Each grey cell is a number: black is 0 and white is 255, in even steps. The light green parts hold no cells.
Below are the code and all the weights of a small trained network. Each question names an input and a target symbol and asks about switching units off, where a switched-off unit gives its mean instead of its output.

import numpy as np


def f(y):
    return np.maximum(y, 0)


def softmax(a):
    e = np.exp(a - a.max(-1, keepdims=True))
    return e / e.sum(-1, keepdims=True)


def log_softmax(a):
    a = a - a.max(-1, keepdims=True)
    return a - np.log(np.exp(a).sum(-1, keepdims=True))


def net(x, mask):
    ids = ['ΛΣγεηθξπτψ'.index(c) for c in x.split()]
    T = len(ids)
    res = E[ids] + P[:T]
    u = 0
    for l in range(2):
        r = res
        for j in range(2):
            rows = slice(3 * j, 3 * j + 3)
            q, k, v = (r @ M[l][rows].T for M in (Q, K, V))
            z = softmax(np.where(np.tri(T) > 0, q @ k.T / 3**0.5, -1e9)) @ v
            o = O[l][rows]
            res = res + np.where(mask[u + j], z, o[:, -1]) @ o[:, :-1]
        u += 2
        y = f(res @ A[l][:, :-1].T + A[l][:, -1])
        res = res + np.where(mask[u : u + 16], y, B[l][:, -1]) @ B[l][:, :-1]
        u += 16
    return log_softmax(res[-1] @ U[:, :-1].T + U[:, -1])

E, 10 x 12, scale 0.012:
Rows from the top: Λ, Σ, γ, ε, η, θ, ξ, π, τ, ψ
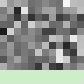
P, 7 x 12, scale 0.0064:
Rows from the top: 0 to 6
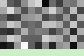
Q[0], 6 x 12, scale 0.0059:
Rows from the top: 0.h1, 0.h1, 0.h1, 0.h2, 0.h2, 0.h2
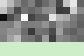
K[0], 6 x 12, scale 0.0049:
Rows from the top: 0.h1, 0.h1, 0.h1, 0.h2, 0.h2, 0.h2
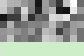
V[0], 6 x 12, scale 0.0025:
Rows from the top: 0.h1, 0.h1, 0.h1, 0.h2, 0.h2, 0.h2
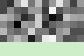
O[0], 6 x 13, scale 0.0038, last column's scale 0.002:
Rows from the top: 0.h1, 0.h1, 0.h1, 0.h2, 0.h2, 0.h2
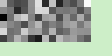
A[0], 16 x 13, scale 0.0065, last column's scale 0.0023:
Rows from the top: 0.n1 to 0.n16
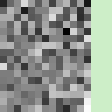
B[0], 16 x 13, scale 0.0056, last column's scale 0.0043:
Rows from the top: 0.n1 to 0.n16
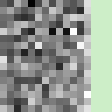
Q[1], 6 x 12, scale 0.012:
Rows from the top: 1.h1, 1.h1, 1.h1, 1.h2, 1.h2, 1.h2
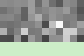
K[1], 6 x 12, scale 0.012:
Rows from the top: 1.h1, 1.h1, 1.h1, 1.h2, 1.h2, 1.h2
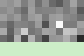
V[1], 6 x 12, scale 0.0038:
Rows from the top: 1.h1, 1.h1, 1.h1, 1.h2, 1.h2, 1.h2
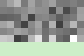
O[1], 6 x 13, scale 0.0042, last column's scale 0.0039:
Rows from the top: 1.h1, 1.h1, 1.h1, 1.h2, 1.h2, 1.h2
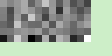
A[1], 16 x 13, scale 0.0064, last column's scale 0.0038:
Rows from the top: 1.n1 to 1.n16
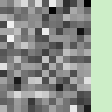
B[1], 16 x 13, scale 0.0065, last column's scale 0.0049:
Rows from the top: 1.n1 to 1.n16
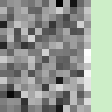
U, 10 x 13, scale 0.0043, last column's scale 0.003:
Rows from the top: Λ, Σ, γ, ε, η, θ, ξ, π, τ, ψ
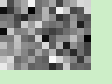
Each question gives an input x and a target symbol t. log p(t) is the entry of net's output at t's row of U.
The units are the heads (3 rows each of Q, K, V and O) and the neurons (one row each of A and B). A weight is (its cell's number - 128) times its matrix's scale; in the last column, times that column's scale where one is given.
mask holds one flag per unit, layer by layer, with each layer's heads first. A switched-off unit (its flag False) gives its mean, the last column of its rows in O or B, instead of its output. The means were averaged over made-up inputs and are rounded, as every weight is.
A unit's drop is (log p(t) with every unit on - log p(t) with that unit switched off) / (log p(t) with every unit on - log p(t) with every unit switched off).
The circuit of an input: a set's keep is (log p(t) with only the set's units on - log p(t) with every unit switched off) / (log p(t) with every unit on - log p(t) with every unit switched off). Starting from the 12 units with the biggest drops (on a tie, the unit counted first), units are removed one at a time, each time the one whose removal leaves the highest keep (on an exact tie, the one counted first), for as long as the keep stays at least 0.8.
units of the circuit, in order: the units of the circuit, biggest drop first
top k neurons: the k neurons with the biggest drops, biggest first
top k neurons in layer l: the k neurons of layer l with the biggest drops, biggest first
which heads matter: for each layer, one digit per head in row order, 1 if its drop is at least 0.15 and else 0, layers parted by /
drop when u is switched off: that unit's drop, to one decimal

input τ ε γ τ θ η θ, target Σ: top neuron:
(0.n1)
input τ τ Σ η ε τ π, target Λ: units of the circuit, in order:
(1.h2; 1.n12)
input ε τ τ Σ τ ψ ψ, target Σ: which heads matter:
00 / 00
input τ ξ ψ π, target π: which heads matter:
00 / 00
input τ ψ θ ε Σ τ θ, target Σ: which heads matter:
00 / 01
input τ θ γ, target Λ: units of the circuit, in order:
(1.n12; 0.n15)
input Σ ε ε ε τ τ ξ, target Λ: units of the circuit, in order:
(1.h2; 1.n12)
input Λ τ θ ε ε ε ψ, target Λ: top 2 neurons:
(0.n14; 0.n2)
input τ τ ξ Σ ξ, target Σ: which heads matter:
01 / 00
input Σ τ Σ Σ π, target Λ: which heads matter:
00 / 01
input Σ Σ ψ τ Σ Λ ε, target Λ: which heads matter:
00 / 01
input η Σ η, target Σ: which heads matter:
01 / 00
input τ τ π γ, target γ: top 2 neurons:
(0.n3; 0.n2)
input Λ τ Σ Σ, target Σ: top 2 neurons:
(0.n3; 0.n7)
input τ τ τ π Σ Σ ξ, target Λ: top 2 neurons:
(0.n14; 1.n12)
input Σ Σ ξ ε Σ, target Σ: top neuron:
(1.n11)
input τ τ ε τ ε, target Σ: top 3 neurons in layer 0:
(0.n1; 0.n15; 0.n10)
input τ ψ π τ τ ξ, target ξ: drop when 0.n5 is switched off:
0.7
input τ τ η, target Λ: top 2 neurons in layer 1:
(1.n12; 1.n13)
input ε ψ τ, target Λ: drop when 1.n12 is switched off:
0.2
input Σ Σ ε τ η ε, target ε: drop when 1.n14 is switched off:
0.5
